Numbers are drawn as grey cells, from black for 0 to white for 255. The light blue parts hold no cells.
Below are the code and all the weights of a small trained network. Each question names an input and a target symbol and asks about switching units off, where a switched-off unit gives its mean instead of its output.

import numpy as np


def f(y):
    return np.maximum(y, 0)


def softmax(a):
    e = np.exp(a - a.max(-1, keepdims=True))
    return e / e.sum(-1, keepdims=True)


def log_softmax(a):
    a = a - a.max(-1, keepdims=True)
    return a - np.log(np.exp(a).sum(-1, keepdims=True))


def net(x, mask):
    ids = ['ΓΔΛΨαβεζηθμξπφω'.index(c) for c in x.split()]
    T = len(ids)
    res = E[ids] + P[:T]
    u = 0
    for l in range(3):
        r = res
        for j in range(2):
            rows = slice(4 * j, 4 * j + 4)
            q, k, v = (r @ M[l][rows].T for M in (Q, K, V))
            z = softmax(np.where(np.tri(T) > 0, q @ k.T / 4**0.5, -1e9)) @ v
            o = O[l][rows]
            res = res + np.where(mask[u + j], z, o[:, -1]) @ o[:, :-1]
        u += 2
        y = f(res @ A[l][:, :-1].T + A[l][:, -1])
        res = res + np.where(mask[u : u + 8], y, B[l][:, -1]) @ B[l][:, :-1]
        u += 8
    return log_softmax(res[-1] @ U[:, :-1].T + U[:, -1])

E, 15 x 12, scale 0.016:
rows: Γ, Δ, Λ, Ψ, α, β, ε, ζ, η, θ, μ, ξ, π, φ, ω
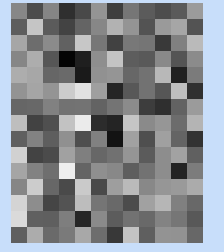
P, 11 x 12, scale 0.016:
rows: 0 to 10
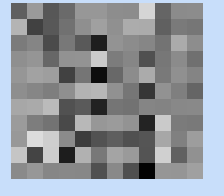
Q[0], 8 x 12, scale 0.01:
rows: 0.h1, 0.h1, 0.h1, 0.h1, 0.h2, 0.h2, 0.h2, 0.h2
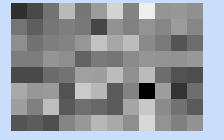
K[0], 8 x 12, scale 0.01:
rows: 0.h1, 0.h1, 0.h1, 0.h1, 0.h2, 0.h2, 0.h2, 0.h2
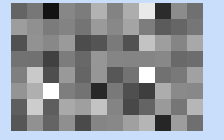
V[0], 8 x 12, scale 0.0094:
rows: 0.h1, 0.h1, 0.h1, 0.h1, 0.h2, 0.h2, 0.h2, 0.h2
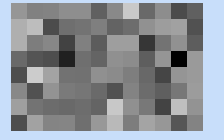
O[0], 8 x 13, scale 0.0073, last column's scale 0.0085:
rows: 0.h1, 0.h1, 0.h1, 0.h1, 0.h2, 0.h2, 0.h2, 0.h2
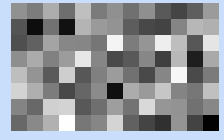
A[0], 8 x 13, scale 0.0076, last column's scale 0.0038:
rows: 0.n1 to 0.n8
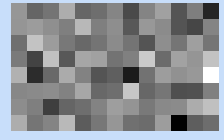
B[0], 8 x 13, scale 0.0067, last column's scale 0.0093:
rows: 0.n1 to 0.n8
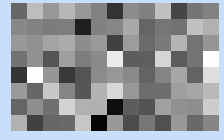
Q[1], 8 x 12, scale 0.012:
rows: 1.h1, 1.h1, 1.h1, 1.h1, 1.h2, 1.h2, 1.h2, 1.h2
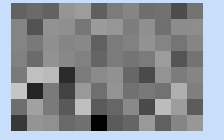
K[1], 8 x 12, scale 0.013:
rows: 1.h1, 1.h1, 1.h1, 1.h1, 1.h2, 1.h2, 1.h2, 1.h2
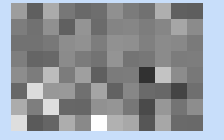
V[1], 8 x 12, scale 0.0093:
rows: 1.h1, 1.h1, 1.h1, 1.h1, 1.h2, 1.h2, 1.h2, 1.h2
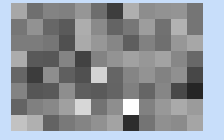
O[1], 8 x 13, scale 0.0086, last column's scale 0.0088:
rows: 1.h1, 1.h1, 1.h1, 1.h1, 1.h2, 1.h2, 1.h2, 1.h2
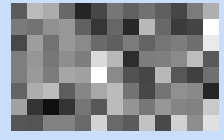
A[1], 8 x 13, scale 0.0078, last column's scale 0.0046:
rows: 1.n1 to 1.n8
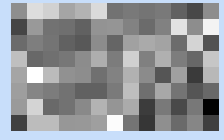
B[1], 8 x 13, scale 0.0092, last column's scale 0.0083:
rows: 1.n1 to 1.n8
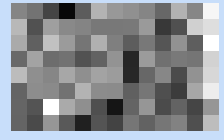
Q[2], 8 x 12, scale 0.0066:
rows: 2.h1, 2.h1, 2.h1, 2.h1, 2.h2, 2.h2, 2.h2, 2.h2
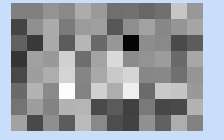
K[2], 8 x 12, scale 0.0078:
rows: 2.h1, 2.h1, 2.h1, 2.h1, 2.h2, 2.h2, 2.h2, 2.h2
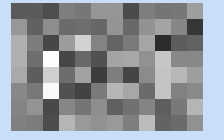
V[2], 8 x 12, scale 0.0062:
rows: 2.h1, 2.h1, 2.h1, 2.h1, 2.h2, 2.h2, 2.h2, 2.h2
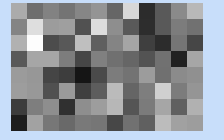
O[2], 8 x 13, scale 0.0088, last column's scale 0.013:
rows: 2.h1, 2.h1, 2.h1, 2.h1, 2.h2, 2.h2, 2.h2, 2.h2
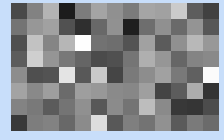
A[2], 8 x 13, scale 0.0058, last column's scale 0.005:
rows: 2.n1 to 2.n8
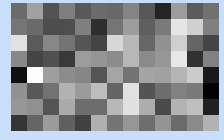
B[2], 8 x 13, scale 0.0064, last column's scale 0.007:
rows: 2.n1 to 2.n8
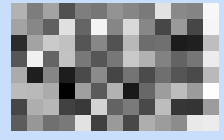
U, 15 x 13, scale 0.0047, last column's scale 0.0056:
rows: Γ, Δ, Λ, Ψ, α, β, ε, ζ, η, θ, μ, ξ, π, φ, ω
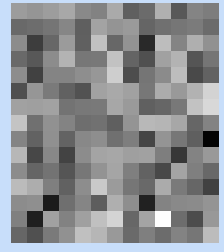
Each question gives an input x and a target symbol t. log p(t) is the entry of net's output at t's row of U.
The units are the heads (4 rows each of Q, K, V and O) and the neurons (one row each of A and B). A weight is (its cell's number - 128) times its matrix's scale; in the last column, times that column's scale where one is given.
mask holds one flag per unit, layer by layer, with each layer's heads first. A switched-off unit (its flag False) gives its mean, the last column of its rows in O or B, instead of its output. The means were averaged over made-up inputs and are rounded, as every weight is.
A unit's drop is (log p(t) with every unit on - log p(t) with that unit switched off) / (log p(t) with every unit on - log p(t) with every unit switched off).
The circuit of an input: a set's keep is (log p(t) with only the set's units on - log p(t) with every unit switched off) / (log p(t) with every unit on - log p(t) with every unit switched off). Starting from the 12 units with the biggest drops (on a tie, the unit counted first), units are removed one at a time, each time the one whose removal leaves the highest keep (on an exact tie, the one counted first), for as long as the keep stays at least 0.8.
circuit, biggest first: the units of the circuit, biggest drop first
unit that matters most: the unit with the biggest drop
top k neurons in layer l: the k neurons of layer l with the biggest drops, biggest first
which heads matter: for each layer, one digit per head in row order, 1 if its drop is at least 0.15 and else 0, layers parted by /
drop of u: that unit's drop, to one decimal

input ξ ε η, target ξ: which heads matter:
01 / 11 / 10
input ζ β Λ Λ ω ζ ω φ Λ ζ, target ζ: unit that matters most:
1.h2
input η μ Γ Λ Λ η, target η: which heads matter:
11 / 11 / 11
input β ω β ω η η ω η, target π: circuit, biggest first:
1.h2; 0.h2
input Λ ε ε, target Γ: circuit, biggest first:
0.h1; 1.n5; 1.h2
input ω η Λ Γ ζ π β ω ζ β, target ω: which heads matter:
11 / 11 / 10
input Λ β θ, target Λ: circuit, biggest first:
0.h1; 0.n7
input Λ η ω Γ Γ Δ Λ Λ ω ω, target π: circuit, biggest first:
0.h2; 1.n3
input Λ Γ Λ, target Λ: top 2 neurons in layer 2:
2.n6; 2.n4
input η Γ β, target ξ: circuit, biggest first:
1.h2; 1.n1
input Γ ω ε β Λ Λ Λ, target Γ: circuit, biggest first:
2.h1; 0.h1; 1.h2; 1.h1
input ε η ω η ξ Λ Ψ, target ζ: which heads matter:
00 / 01 / 00
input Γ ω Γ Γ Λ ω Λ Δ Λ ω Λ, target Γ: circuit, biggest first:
0.h1; 2.h1; 1.h1
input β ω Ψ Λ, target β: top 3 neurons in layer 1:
1.n1; 1.n8; 1.n3
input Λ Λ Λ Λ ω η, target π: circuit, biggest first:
1.h2
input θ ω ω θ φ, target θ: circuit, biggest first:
2.h2; 0.h2
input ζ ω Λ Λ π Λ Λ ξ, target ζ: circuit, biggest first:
1.h2; 0.h2; 2.h2
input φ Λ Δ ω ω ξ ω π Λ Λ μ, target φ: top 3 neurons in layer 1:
1.n1; 1.n3; 1.n8
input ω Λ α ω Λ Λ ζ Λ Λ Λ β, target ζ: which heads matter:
00 / 01 / 00
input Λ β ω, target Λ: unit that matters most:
0.h1
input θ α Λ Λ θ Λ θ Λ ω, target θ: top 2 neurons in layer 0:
0.n4; 0.n7
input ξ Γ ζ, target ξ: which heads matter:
00 / 01 / 10
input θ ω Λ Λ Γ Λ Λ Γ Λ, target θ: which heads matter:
01 / 10 / 11
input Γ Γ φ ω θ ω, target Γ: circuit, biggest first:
2.h1; 0.h1; 1.h2; 1.h1
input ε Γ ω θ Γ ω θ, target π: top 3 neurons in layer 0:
0.n6; 0.n4; 0.n2
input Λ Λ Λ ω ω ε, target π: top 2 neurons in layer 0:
0.n2; 0.n6
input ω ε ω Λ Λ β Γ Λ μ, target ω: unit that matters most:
2.h1
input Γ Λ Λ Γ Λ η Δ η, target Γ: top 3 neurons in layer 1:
1.n5; 1.n2; 1.n1
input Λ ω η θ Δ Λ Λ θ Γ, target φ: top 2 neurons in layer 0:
0.n4; 0.n5
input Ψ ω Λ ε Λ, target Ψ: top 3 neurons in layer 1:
1.n2; 1.n1; 1.n4
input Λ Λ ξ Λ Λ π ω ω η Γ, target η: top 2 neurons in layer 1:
1.n7; 1.n8
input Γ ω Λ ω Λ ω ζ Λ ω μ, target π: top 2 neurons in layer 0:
0.n8; 0.n3
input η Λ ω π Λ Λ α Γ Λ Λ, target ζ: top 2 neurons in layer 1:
1.n1; 1.n5
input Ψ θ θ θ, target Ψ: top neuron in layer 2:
2.n3
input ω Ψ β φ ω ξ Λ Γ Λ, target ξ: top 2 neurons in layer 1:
1.n1; 1.n5
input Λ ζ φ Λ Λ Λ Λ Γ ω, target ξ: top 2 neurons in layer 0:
0.n4; 0.n3
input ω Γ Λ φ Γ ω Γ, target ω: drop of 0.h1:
0.2
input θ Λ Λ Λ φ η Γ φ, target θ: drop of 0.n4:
0.2
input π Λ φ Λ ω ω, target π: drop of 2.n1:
0.0
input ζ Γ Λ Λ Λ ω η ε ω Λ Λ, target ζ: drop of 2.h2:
0.1
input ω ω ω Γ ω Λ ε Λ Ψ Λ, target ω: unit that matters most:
2.h1
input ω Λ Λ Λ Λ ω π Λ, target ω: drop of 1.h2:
0.5
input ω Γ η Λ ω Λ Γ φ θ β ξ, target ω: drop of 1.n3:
0.2
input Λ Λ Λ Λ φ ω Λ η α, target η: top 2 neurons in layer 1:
1.n7; 1.n8
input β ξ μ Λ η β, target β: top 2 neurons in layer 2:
2.n8; 2.n4
